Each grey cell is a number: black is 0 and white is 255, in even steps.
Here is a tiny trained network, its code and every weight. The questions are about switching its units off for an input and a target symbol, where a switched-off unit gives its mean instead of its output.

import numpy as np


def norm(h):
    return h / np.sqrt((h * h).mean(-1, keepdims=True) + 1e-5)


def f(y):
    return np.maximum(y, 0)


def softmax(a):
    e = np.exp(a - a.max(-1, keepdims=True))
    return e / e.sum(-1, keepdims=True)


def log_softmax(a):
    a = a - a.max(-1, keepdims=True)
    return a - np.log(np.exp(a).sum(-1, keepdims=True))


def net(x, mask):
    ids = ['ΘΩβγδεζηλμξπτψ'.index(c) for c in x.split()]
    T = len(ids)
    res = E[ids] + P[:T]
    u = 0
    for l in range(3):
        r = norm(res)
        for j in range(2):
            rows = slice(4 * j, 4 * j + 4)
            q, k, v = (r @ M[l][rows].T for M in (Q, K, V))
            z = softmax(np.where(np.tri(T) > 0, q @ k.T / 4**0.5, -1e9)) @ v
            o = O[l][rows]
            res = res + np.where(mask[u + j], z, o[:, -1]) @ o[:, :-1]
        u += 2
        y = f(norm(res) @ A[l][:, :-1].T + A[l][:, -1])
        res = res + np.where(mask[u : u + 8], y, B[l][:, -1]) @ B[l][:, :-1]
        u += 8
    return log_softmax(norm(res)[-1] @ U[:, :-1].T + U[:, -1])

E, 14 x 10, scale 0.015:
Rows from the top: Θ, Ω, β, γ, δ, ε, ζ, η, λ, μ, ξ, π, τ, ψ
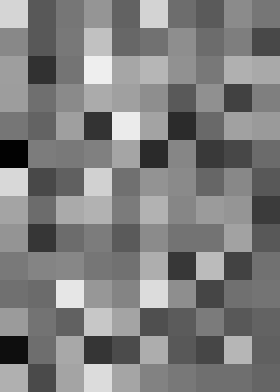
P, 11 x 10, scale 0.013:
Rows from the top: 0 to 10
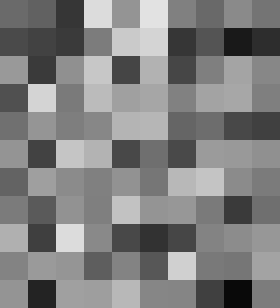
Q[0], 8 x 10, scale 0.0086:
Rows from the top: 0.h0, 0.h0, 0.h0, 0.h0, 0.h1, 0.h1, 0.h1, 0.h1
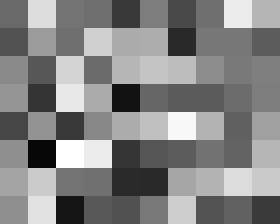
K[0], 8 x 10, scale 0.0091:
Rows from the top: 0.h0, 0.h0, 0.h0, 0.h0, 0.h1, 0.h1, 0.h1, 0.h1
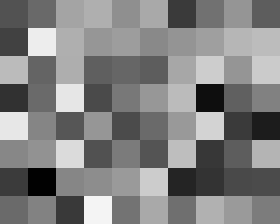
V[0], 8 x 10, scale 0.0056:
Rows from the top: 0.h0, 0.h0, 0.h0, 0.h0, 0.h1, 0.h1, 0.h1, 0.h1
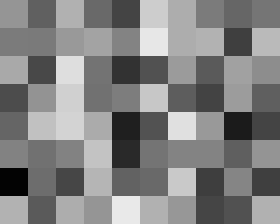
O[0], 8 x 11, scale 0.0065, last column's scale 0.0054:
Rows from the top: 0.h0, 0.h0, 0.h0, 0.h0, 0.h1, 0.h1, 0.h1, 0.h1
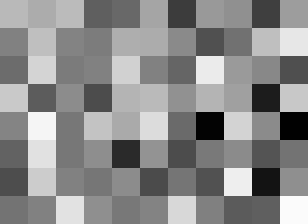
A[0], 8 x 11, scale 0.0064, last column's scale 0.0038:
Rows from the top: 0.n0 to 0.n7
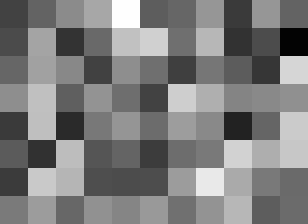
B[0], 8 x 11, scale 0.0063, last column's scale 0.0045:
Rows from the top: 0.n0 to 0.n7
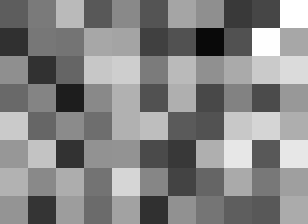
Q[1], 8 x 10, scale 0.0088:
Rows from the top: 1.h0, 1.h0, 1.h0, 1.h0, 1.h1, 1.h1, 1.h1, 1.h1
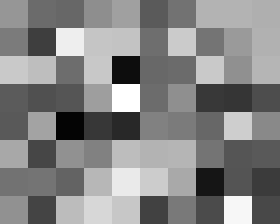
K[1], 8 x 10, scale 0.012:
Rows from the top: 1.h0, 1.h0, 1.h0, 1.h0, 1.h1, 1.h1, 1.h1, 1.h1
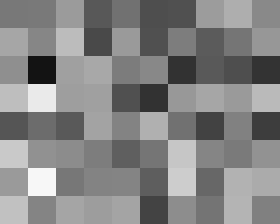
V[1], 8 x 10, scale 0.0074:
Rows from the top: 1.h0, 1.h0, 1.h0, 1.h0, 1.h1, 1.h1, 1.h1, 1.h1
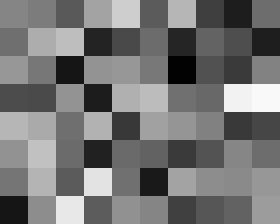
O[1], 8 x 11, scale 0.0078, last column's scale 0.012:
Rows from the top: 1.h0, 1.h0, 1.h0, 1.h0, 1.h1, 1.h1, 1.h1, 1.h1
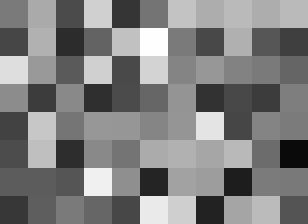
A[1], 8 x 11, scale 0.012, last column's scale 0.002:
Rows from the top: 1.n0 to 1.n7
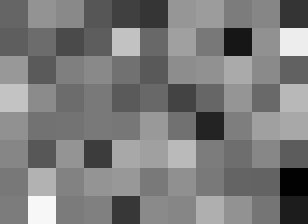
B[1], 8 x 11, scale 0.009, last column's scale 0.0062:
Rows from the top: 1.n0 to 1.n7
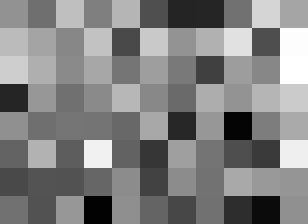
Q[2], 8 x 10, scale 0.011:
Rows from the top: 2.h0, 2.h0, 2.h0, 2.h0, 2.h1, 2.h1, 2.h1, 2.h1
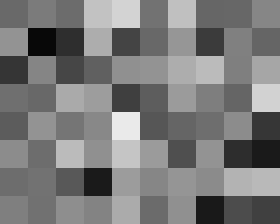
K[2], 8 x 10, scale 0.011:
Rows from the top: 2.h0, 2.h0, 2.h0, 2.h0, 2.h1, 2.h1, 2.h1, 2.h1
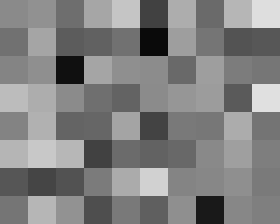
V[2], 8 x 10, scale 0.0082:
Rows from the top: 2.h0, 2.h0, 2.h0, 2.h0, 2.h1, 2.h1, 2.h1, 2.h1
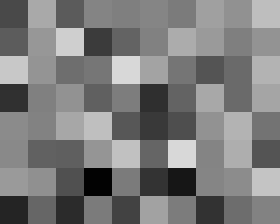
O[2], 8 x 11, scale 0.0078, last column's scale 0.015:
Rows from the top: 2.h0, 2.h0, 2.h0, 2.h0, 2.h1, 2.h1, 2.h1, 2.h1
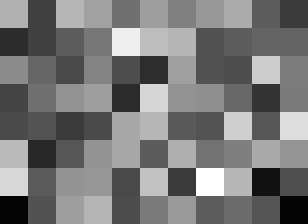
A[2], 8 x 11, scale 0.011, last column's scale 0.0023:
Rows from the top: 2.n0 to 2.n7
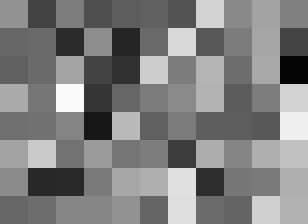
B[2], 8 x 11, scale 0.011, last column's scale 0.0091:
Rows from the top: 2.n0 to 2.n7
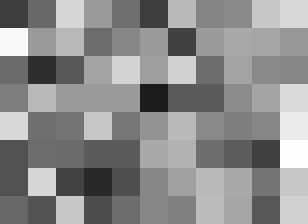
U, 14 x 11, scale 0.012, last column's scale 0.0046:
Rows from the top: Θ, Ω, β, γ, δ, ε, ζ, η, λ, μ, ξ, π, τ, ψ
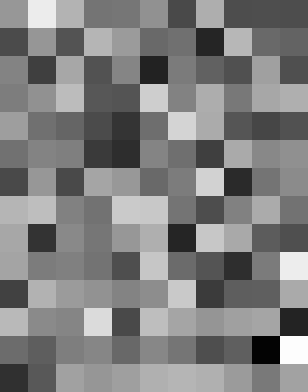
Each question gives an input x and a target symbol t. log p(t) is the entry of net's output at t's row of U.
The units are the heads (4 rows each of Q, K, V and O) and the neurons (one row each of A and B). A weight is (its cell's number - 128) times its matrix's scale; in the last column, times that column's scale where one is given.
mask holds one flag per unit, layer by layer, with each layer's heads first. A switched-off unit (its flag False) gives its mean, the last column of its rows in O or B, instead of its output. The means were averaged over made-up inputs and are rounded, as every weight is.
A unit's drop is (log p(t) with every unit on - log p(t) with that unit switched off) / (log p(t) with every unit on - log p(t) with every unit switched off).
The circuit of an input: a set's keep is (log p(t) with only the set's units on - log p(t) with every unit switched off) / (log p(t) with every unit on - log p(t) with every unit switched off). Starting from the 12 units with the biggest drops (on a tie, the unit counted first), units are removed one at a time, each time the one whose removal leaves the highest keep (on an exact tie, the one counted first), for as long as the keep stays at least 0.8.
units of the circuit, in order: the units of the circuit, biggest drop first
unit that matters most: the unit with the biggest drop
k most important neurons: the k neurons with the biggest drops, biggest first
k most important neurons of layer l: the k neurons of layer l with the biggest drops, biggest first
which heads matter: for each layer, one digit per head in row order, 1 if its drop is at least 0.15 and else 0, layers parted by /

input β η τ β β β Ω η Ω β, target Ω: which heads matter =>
11 / 11 / 00
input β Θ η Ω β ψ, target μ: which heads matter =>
01 / 10 / 00
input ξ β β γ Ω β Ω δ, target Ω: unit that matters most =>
0.h1
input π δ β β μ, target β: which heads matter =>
00 / 00 / 00
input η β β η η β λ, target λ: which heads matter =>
00 / 01 / 01
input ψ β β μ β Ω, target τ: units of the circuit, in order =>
[0.h1 2.n5 2.h1 2.n3]
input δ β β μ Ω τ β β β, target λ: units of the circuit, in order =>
[0.h0 2.h1]
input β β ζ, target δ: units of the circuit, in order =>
[1.h1 2.n5 0.h1 0.n2]
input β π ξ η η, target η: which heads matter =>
00 / 00 / 00
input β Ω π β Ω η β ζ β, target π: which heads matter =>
00 / 10 / 00
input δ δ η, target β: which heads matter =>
01 / 00 / 00
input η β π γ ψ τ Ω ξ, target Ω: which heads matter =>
01 / 01 / 00
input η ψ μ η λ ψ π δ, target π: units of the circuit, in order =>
[1.h0 0.h0 2.h0]
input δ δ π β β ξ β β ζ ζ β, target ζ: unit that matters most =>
1.h1
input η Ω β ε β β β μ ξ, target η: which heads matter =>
10 / 00 / 00
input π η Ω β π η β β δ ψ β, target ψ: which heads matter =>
00 / 00 / 00
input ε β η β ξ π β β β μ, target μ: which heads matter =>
00 / 00 / 00
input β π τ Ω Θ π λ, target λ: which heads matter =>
00 / 00 / 01
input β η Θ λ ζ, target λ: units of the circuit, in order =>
[2.h1 0.h1 1.n5]
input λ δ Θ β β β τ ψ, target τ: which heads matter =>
00 / 10 / 00
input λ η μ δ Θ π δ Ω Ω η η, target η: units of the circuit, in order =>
[0.h1]
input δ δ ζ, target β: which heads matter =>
01 / 01 / 00
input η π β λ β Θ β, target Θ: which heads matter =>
11 / 11 / 01
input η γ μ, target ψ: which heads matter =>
00 / 01 / 00
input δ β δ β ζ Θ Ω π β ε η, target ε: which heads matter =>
01 / 01 / 00
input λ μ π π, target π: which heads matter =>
00 / 10 / 00
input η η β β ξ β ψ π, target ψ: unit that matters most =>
1.h0
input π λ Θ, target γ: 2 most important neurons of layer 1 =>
[1.n3 1.n5]
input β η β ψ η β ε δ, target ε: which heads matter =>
01 / 11 / 01
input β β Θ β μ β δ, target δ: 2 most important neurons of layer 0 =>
[0.n0 0.n2]
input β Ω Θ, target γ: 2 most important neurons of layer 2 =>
[2.n0 2.n5]
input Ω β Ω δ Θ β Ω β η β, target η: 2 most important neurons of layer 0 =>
[0.n5 0.n2]
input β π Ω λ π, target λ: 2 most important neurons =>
[1.n1 1.n5]
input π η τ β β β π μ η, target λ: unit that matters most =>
0.h0
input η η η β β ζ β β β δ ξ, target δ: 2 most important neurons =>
[2.n6 1.n5]
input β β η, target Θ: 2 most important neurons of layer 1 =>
[1.n7 1.n5]
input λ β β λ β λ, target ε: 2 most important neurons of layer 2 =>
[2.n5 2.n4]
